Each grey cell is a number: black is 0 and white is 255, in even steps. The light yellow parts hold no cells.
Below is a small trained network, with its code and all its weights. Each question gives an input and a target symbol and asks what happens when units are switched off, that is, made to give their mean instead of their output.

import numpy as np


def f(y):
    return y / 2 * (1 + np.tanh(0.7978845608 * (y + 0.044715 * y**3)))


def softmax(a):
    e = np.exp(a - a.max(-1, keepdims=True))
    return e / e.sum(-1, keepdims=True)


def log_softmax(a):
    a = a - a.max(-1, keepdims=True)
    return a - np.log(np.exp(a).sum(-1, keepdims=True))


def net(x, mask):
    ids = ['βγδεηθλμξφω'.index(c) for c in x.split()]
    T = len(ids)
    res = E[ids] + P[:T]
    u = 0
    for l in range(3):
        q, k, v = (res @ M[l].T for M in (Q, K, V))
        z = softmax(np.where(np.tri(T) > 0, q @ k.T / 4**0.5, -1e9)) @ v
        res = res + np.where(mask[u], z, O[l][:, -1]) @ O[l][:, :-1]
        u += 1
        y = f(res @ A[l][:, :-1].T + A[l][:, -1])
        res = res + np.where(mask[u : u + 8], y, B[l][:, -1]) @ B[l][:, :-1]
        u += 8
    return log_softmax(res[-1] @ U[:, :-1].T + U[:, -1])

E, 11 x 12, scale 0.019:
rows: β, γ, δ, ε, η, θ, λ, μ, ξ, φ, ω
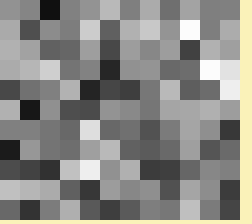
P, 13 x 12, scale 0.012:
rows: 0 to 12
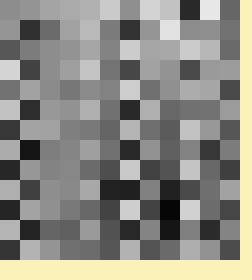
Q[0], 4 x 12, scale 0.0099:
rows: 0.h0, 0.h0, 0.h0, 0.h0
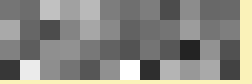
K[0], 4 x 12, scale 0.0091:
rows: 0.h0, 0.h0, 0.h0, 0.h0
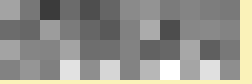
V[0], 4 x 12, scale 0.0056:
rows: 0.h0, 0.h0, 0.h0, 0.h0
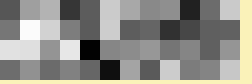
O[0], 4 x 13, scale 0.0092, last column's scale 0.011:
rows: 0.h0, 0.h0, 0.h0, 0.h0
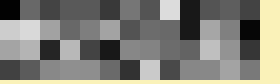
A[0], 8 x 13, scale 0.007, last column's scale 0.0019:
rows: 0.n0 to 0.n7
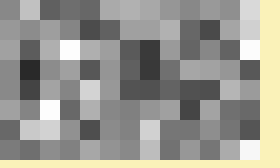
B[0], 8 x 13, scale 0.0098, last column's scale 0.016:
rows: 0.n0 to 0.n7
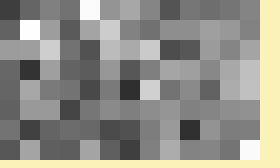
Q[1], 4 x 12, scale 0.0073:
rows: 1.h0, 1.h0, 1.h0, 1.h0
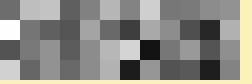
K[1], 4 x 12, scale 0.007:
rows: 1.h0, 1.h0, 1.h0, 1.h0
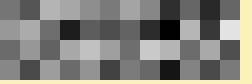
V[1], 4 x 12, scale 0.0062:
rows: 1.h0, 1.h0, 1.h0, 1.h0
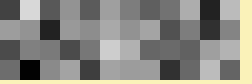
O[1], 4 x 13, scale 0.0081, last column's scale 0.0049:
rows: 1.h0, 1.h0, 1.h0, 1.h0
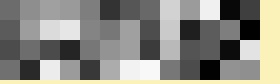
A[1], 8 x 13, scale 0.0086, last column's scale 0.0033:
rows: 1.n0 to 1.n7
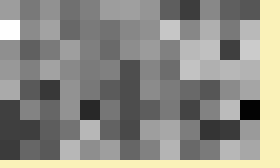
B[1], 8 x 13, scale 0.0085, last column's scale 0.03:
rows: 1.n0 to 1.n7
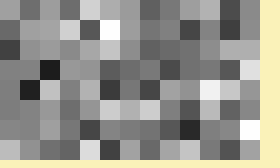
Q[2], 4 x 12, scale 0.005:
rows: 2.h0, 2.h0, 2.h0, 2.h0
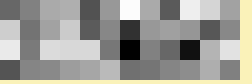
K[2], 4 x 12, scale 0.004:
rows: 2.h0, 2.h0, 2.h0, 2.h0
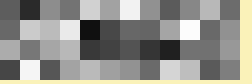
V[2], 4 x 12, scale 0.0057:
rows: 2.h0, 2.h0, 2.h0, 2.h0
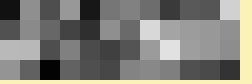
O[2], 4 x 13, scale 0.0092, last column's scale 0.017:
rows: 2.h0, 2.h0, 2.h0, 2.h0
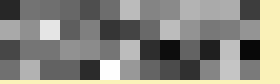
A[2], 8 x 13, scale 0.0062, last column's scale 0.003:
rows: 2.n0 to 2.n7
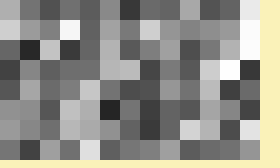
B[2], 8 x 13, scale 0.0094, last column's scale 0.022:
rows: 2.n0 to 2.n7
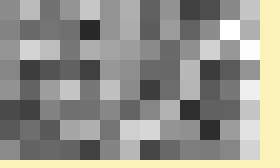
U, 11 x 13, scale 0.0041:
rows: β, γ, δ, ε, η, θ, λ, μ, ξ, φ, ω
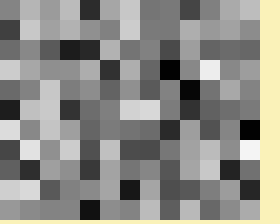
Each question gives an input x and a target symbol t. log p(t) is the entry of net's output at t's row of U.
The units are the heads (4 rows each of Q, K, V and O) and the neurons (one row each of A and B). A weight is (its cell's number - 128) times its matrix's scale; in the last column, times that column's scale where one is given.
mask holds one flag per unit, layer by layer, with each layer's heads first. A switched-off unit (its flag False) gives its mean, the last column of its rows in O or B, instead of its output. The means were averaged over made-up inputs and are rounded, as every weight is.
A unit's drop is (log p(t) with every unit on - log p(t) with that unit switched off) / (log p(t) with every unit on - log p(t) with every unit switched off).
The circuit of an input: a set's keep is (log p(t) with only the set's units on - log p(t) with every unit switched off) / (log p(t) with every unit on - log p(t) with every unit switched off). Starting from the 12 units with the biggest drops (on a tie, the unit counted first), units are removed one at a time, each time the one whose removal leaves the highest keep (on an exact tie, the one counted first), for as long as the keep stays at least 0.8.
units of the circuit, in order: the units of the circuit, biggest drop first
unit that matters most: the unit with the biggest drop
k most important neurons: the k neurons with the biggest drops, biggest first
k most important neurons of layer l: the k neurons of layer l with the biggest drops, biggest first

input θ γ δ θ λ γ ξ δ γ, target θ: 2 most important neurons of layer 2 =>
2.n4; 2.n2
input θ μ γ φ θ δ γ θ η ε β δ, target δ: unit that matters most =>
2.h0
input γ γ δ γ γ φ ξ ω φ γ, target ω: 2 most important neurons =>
0.n4; 2.n2
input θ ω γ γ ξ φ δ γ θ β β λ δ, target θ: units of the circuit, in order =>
1.h0; 0.h0; 2.n4
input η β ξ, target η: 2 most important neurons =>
1.n5; 1.n7
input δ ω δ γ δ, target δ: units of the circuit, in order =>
0.h0; 2.h0; 2.n3
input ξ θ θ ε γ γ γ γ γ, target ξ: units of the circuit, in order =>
2.h0; 0.n2; 0.h0
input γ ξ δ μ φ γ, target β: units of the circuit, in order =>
0.h0; 1.n1; 2.n1
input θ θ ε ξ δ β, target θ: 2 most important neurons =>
0.n2; 2.n4
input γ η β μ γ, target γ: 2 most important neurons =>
2.n6; 1.n2
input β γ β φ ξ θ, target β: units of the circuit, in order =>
0.h0; 2.n1; 1.n1
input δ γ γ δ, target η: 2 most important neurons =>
2.n5; 1.n4
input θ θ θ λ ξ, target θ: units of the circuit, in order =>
1.h0; 2.n4
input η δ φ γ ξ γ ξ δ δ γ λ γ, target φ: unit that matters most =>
0.h0
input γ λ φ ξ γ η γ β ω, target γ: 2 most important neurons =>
2.n6; 0.n7
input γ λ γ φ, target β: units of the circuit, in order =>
0.h0; 1.n1
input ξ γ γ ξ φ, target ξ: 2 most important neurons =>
0.n4; 1.n0
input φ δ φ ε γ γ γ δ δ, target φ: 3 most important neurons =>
1.n0; 0.n7; 0.n6
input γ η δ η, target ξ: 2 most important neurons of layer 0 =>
0.n1; 0.n7
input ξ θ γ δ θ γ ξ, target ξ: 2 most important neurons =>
0.n2; 1.n0
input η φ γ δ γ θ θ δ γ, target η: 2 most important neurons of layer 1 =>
1.n5; 1.n3
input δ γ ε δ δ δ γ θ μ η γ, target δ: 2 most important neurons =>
2.n3; 0.n2
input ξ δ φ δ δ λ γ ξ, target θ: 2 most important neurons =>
0.n2; 0.n4
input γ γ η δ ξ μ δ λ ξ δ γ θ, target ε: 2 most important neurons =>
2.n2; 1.n4
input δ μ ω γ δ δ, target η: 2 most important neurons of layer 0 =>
0.n4; 0.n2
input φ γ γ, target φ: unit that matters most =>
1.n0
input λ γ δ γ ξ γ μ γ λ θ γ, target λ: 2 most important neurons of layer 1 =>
1.n3; 1.n6
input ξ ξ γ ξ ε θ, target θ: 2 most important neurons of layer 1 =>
1.n6; 1.n4
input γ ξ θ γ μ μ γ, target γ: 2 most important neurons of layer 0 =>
0.n4; 0.n7
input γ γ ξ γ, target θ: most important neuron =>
0.n7
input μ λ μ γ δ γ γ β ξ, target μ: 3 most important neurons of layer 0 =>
0.n7; 0.n5; 0.n2
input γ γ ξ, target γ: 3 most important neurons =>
2.n6; 0.n7; 1.n2
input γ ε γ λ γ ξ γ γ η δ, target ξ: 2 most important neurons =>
1.n4; 0.n2
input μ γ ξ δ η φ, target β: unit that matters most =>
0.h0
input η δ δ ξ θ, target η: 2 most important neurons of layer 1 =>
1.n5; 1.n3
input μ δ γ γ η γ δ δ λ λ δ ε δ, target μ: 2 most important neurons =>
1.n3; 0.n7
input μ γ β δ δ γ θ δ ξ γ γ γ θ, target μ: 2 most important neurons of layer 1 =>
1.n3; 1.n0
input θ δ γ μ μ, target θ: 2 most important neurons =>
1.n3; 2.n4
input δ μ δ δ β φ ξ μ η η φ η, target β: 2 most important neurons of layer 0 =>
0.n7; 0.n1
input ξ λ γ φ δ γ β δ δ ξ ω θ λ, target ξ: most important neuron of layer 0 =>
0.n2
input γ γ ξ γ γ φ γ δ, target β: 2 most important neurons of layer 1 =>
1.n1; 1.n7
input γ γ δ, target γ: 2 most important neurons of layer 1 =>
1.n6; 1.n2
